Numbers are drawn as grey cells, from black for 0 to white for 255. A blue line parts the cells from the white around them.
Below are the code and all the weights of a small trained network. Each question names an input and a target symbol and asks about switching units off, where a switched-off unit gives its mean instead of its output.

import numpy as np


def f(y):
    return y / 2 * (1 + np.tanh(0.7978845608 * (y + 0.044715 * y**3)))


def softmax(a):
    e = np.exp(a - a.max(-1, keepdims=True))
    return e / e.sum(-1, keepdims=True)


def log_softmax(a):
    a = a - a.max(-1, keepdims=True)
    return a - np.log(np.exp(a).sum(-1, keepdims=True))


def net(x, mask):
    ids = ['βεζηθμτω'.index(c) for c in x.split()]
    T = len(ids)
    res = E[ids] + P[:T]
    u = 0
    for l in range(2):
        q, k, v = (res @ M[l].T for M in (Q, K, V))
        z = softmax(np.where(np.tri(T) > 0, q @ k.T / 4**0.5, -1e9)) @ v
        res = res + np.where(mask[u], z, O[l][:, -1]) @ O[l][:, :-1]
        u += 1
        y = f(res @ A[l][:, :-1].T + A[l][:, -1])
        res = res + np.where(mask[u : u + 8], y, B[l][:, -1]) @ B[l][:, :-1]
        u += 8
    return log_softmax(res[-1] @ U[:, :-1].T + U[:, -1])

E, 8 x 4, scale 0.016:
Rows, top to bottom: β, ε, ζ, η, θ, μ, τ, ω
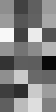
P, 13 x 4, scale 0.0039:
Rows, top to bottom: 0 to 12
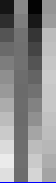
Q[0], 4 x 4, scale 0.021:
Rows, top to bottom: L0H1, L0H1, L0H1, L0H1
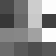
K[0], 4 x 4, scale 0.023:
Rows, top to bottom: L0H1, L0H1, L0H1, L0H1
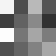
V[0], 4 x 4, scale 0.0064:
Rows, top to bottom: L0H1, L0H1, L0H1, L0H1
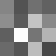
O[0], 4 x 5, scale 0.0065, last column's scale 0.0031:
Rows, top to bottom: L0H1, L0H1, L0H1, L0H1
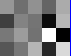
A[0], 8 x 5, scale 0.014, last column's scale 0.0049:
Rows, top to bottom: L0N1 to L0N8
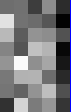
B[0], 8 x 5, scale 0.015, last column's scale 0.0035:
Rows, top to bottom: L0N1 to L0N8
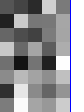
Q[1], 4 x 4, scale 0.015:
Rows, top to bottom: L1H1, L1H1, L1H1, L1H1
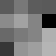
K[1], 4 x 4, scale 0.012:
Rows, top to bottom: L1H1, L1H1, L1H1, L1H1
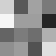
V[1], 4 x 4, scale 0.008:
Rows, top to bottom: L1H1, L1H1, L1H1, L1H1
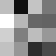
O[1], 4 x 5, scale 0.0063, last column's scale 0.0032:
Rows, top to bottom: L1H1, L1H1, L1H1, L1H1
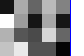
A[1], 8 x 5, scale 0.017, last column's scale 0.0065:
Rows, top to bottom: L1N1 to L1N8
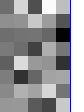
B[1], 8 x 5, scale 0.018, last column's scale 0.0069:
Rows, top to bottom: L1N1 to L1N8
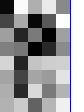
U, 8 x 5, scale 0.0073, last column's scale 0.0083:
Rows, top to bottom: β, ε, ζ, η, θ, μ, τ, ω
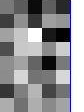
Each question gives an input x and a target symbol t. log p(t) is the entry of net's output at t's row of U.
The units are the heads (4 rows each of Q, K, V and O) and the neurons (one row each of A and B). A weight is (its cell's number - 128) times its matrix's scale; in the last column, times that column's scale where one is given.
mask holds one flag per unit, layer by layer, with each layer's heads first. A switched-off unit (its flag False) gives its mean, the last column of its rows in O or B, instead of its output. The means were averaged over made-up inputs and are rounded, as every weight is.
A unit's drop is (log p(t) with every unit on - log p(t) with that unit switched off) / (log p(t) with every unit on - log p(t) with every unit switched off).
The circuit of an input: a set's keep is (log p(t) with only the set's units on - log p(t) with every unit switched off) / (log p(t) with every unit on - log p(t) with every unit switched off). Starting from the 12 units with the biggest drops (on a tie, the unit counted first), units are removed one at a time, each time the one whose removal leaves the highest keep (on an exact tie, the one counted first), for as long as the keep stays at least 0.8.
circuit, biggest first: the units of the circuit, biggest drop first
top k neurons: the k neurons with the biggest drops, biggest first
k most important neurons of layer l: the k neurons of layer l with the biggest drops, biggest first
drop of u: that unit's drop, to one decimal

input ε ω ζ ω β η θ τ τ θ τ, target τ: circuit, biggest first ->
(L0H1 L1N8)
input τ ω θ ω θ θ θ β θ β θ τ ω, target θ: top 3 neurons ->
(L1N2 L0N8 L0N6)
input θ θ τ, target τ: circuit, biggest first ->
(L1H1)
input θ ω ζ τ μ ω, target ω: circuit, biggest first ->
(L1N5 L0N6)
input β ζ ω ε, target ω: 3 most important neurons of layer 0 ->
(L0N2 L0N6 L0N8)
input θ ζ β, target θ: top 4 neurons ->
(L0N2 L0N3 L1N3 L1N5)
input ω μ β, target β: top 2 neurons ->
(L1N4 L0N8)
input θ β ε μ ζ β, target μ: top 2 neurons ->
(L0N2 L0N5)
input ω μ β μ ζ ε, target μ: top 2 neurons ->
(L0N3 L0N2)
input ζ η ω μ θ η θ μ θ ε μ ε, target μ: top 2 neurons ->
(L0N5 L1N8)
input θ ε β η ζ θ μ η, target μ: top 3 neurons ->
(L0N2 L0N5 L0N3)
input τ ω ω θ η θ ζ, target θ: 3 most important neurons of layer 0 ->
(L0N2 L0N3 L0N8)
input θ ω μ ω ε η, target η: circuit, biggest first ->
(L0N5 L1N1)
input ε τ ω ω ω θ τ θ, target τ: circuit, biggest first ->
(L0N4 L1H1 L1N8)
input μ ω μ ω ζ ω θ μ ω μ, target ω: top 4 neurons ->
(L0N2 L0N5 L0N6 L1N2)
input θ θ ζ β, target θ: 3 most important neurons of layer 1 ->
(L1N3 L1N5 L1N6)
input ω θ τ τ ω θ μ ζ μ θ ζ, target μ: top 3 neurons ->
(L0N2 L0N5 L1N8)
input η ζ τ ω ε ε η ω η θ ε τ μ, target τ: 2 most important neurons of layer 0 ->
(L0N4 L0N5)
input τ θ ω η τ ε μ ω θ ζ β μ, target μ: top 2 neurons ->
(L0N2 L0N5)
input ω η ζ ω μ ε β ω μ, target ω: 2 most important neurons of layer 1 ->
(L1N2 L1N6)
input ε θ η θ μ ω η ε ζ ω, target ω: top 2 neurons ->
(L0N2 L1N5)
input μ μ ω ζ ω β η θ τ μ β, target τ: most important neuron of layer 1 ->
(L1N2)
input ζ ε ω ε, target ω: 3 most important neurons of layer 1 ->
(L1N2 L1N6 L1N4)
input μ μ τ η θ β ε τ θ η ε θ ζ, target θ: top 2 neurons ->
(L0N2 L0N7)
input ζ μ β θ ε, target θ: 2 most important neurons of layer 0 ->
(L0N2 L0N8)
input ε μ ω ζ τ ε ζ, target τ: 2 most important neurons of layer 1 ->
(L1N8 L1N5)
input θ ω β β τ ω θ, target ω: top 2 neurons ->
(L0N5 L1N2)
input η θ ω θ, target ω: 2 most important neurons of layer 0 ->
(L0N5 L0N6)
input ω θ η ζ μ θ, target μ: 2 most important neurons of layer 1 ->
(L1N8 L1N2)
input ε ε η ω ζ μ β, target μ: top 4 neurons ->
(L0N5 L0N2 L0N3 L1N8)
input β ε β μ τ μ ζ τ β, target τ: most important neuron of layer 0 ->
(L0N2)
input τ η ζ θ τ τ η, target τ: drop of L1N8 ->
0.3
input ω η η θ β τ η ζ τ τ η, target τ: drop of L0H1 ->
0.5
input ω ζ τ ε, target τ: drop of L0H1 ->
0.9
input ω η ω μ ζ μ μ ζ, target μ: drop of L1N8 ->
0.2
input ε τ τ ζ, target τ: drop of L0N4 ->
0.0
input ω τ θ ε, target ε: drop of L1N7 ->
0.1
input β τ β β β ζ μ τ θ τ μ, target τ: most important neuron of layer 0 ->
(L0N2)
